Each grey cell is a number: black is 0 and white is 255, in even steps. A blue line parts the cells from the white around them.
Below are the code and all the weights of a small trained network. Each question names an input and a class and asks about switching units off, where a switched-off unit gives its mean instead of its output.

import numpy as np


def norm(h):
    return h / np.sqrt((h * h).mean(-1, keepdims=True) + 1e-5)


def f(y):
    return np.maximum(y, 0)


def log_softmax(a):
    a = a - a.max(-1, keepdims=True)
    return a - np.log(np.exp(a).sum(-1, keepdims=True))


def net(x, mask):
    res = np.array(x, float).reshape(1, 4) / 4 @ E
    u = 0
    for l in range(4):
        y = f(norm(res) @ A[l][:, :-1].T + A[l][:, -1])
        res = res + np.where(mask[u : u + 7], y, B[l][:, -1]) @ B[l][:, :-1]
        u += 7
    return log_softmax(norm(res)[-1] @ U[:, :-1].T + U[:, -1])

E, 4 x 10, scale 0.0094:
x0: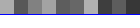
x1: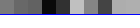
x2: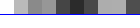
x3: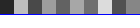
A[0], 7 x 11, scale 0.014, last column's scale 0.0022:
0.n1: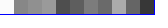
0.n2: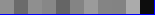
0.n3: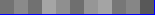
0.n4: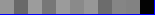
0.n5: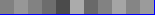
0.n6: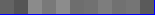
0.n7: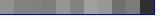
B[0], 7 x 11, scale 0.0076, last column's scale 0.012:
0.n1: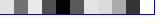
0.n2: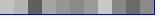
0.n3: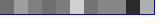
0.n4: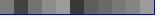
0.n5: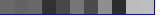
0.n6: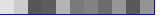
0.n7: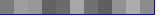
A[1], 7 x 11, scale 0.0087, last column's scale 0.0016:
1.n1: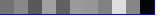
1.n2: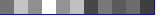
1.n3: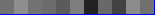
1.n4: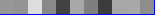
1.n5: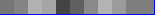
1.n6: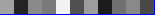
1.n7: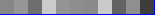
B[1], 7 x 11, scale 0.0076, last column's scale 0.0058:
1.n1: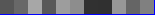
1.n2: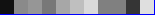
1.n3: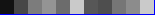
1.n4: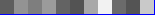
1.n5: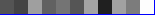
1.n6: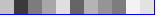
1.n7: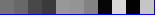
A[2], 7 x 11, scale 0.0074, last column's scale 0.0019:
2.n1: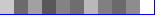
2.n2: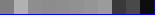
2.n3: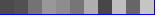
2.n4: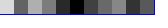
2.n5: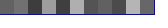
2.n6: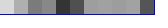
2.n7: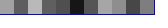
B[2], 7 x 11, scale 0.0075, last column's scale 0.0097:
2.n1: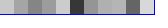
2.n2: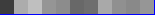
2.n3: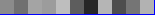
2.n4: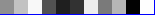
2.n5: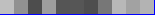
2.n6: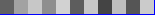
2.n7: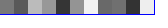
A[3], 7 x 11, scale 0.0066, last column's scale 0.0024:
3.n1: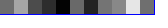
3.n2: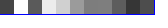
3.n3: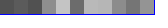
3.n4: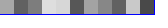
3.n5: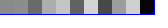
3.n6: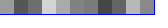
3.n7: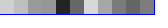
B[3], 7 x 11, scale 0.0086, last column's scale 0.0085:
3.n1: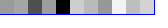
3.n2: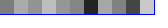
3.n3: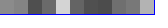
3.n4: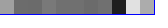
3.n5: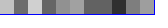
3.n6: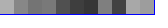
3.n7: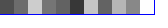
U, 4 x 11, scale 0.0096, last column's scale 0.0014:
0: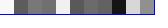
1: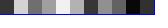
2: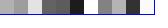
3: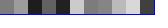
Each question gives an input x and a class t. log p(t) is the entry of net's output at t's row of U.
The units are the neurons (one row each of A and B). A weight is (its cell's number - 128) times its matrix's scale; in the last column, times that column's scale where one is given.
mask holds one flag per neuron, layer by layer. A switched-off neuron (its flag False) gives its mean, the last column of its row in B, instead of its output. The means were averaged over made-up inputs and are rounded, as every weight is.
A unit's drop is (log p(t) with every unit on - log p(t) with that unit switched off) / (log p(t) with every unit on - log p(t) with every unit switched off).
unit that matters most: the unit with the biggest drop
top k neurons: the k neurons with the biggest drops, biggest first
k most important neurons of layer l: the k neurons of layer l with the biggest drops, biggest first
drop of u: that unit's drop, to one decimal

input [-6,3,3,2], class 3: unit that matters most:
0.n1
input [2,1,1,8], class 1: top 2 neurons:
[0.n1; 1.n2]
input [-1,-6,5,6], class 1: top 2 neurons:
[0.n1; 1.n2]
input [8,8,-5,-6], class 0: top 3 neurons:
[1.n6; 0.n1; 2.n4]
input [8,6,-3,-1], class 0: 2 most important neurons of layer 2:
[2.n4; 2.n7]
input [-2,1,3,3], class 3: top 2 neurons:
[0.n1; 1.n3]
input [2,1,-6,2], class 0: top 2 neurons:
[0.n1; 0.n5]
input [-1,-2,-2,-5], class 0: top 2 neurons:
[1.n6; 0.n1]
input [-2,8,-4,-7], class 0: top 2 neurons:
[0.n1; 1.n6]
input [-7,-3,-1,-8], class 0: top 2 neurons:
[1.n6; 0.n1]
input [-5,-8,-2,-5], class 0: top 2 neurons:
[0.n1; 1.n6]
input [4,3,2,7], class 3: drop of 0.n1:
0.7
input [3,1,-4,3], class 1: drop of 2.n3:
0.0
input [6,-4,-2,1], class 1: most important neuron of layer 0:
[0.n1]
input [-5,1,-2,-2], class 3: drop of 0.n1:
1.1
